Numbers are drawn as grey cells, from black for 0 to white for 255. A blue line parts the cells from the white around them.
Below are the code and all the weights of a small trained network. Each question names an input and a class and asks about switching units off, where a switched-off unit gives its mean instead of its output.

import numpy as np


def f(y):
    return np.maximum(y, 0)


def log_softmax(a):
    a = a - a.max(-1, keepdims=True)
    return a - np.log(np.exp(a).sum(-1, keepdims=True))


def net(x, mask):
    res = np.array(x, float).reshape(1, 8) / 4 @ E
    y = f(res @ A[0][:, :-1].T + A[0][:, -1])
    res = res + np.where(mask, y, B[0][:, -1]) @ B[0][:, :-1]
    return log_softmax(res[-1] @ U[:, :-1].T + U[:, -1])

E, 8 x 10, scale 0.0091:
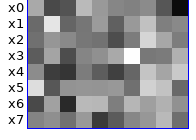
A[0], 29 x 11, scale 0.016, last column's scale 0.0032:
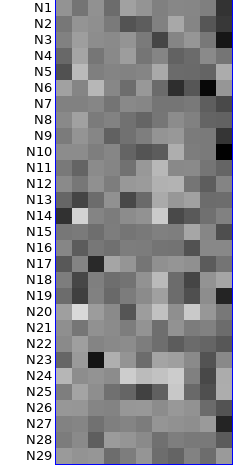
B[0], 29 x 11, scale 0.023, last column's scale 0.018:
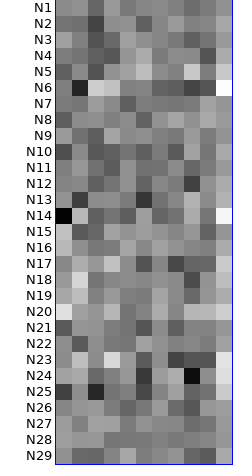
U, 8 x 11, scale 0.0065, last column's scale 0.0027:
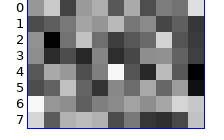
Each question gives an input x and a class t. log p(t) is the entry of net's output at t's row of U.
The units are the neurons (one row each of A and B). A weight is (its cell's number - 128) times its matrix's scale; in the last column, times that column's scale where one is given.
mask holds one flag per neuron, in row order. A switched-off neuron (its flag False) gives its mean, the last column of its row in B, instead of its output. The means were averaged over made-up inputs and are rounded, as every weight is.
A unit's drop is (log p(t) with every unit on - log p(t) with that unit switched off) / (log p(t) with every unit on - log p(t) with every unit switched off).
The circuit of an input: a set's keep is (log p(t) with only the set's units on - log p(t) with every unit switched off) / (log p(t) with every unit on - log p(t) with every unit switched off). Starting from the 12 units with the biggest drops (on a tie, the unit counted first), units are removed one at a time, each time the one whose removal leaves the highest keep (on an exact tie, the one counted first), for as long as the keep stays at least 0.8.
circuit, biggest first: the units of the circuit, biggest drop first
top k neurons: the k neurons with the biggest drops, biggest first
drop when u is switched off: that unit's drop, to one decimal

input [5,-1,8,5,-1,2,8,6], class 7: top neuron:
N23
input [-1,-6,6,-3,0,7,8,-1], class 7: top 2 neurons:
N14; N5
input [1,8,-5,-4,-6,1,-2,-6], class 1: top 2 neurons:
N14; N23
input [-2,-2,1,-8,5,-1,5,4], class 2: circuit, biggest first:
N24; N13
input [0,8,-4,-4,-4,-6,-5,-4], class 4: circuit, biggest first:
N14; N24
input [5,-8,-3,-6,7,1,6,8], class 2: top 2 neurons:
N13; N24
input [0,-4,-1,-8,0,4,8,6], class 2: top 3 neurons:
N13; N24; N18
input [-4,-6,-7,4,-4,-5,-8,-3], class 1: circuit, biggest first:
N14; N6; N23
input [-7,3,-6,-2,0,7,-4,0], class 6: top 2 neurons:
N6; N23
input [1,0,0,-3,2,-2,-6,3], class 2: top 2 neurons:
N24; N23
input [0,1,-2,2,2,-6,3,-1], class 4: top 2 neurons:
N14; N24
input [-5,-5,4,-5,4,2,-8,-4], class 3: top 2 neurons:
N23; N17
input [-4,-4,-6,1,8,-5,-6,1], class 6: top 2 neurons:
N6; N23
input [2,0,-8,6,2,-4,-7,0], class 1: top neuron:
N6
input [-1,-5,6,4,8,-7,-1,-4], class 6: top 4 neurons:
N6; N23; N14; N25
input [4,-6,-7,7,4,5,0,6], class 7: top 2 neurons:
N14; N13
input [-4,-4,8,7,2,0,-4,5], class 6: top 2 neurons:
N20; N6
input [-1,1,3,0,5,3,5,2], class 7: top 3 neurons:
N14; N5; N13
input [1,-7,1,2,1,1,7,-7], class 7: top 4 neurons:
N14; N5; N25; N10
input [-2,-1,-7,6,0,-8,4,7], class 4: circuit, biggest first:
N14
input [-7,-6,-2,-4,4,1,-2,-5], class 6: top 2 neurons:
N6; N23
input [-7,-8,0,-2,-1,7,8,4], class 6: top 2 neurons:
N6; N20
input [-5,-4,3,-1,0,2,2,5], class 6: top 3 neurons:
N6; N20; N14
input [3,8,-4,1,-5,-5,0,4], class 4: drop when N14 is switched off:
0.4
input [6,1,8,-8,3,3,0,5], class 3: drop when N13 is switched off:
0.2
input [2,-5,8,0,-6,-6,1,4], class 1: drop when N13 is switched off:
0.0
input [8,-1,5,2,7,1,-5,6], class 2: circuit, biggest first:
N13
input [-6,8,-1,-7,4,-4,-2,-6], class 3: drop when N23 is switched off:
0.2
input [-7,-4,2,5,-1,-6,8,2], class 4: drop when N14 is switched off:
0.6
